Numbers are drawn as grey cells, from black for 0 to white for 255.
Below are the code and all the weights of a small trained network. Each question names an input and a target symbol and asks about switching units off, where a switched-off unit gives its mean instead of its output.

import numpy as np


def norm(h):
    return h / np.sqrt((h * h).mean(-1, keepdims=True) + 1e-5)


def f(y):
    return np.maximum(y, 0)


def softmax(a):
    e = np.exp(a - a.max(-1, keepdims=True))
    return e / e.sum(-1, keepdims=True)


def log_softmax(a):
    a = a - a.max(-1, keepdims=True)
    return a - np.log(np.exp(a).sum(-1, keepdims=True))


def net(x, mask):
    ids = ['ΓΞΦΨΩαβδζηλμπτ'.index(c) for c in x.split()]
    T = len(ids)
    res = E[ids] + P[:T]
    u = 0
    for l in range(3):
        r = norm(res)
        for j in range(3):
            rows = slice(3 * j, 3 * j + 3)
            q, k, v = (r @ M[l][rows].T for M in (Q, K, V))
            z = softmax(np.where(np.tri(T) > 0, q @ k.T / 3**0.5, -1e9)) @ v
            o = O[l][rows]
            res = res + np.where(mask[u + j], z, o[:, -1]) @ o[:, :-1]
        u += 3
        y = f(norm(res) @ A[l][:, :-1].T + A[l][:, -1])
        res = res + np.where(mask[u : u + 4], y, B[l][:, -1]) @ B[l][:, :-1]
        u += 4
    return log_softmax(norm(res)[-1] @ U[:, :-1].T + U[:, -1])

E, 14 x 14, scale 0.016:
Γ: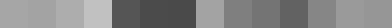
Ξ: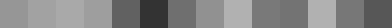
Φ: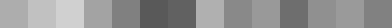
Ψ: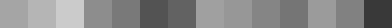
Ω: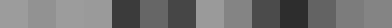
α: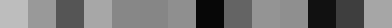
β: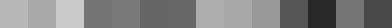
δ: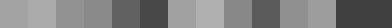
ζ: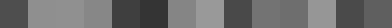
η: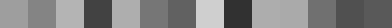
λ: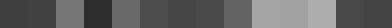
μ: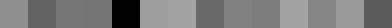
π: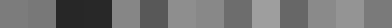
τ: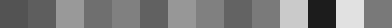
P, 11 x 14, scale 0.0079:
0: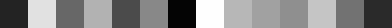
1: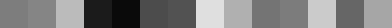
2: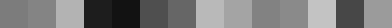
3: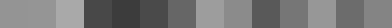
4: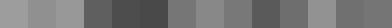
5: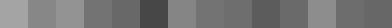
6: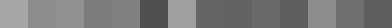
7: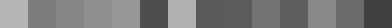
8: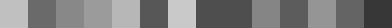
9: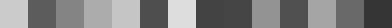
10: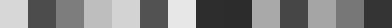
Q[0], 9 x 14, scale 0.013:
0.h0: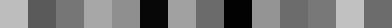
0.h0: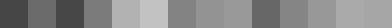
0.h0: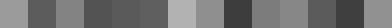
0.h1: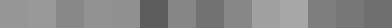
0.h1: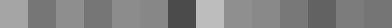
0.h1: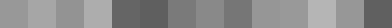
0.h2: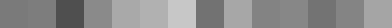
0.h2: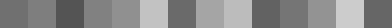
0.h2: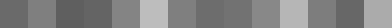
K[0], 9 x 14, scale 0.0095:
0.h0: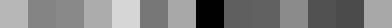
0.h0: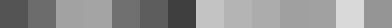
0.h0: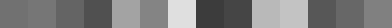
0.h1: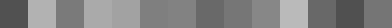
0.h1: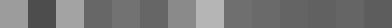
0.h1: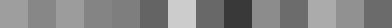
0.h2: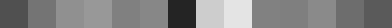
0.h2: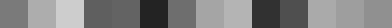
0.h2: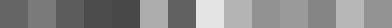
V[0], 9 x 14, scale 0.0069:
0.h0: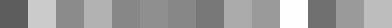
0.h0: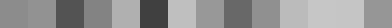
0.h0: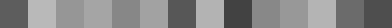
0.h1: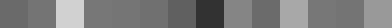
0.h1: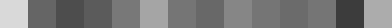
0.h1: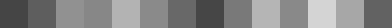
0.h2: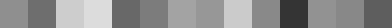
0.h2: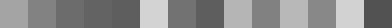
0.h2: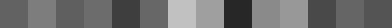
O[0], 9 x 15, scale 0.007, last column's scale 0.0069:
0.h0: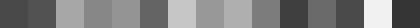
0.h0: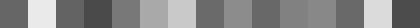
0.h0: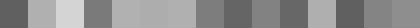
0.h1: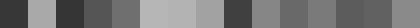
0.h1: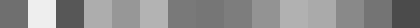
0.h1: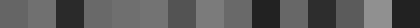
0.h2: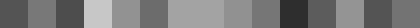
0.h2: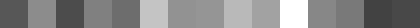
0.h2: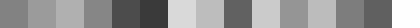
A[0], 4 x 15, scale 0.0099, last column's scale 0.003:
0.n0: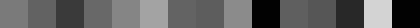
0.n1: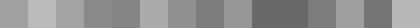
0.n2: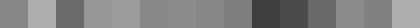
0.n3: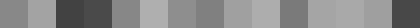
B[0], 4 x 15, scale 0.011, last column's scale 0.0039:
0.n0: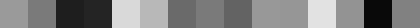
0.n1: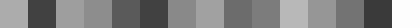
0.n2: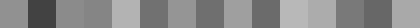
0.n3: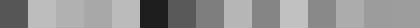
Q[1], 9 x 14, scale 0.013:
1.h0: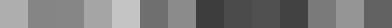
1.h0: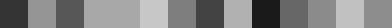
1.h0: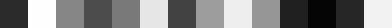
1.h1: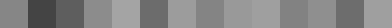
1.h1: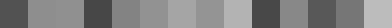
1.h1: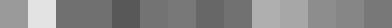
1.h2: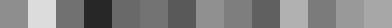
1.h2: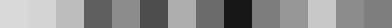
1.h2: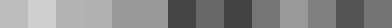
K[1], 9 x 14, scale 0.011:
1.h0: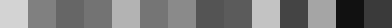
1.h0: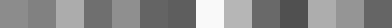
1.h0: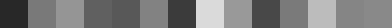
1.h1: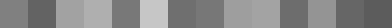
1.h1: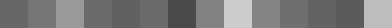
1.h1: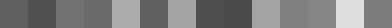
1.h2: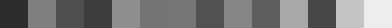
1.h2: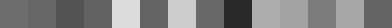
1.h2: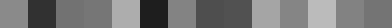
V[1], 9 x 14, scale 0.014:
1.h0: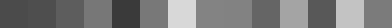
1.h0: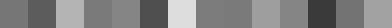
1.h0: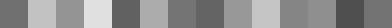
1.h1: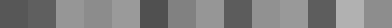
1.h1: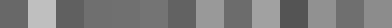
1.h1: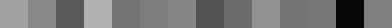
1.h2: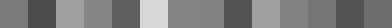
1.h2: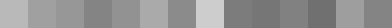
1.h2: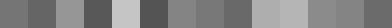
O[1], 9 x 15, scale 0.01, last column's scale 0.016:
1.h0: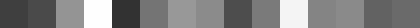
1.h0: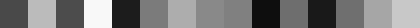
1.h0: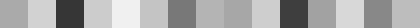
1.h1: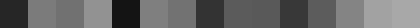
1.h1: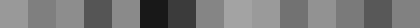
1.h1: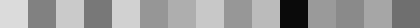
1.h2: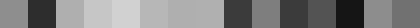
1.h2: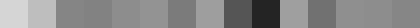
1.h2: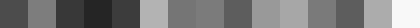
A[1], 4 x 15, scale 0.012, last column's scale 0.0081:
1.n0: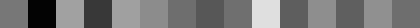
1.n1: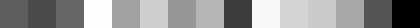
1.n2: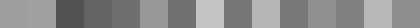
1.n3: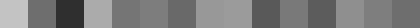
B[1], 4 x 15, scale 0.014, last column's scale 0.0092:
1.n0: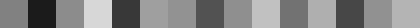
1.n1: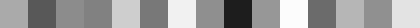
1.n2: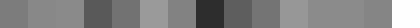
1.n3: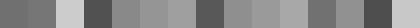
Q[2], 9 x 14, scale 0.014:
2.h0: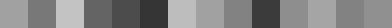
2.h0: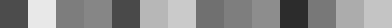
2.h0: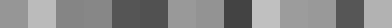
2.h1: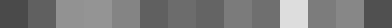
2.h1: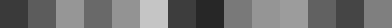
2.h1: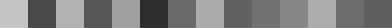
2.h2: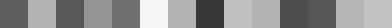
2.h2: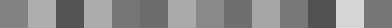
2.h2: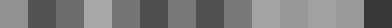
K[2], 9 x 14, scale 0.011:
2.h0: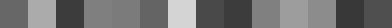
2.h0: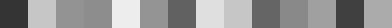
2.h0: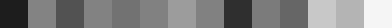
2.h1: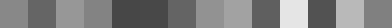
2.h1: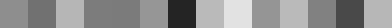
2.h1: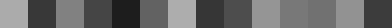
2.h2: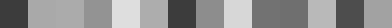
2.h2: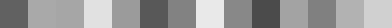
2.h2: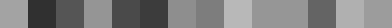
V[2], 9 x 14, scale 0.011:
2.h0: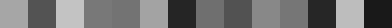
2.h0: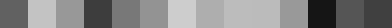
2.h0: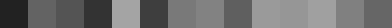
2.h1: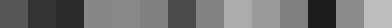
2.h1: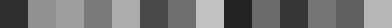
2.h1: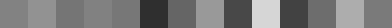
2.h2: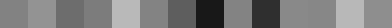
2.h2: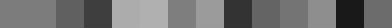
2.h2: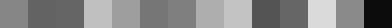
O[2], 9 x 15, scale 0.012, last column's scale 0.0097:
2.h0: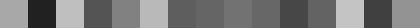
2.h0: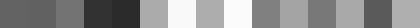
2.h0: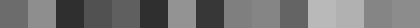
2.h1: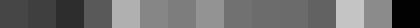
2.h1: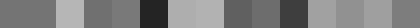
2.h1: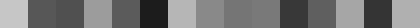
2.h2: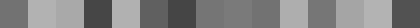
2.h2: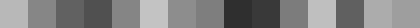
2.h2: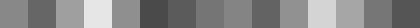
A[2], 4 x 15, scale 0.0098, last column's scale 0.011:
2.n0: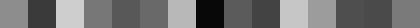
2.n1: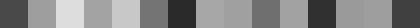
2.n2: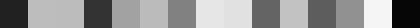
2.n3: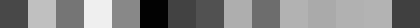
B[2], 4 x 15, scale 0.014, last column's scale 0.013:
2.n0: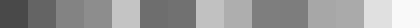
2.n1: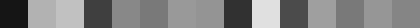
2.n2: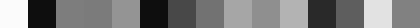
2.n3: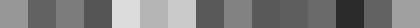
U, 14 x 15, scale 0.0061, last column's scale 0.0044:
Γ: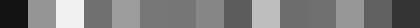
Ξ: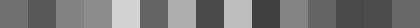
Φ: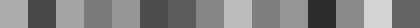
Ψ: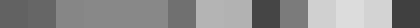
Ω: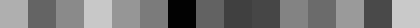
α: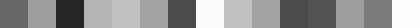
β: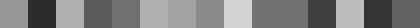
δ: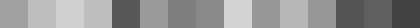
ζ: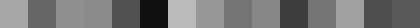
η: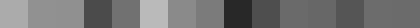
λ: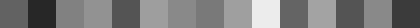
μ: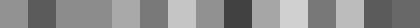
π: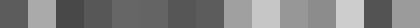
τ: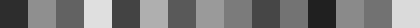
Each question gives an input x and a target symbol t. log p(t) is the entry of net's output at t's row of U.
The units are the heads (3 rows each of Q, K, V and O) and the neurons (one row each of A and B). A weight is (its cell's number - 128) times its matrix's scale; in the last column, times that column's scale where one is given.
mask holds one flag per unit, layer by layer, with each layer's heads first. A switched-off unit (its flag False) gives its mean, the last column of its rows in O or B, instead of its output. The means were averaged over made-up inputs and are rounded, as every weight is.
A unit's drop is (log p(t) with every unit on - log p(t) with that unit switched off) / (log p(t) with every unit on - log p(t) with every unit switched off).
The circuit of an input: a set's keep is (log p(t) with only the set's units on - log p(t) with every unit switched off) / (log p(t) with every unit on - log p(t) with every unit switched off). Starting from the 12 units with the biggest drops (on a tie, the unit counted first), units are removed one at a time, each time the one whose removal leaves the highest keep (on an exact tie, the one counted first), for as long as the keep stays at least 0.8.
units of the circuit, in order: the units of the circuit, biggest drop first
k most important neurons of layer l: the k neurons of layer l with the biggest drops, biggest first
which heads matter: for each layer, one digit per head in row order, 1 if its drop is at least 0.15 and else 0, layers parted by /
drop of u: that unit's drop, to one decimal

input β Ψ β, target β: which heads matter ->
001 / 000 / 100
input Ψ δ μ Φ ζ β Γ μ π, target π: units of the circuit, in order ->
0.h0; 1.h2
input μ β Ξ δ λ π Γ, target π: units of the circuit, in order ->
0.n3; 1.h2
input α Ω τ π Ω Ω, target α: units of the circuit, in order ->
1.h0
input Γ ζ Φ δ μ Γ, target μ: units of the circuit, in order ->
1.n1; 1.h0; 0.h2
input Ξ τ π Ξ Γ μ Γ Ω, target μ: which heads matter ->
000 / 100 / 000
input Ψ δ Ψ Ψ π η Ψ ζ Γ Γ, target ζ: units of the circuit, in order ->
0.h2; 2.h1
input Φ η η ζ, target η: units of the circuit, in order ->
2.h2; 1.h2
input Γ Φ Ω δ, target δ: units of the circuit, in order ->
2.h1; 1.h2
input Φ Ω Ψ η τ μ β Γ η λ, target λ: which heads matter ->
100 / 000 / 000
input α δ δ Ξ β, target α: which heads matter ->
100 / 100 / 000
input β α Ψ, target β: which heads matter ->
110 / 000 / 100
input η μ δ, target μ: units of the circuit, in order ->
1.h0; 1.n1; 0.h2
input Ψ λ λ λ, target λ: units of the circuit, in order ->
1.n0; 1.h2
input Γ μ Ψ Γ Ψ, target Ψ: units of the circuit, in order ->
2.n0
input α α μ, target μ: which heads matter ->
110 / 001 / 000
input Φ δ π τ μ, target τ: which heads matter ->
000 / 100 / 000
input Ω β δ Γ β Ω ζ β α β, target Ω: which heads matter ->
110 / 101 / 100
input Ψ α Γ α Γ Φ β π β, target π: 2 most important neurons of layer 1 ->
1.n2; 1.n0
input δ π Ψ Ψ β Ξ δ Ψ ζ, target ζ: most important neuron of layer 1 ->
1.n2
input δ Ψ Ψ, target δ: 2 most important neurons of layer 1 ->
1.n1; 1.n2
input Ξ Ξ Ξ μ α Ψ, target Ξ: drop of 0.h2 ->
0.2
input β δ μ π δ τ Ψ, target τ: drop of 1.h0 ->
0.3
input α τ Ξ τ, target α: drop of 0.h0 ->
0.4
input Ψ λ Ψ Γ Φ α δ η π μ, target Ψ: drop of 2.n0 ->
0.2
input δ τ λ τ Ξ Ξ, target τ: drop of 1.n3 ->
0.0
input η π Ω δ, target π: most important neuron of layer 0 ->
0.n3
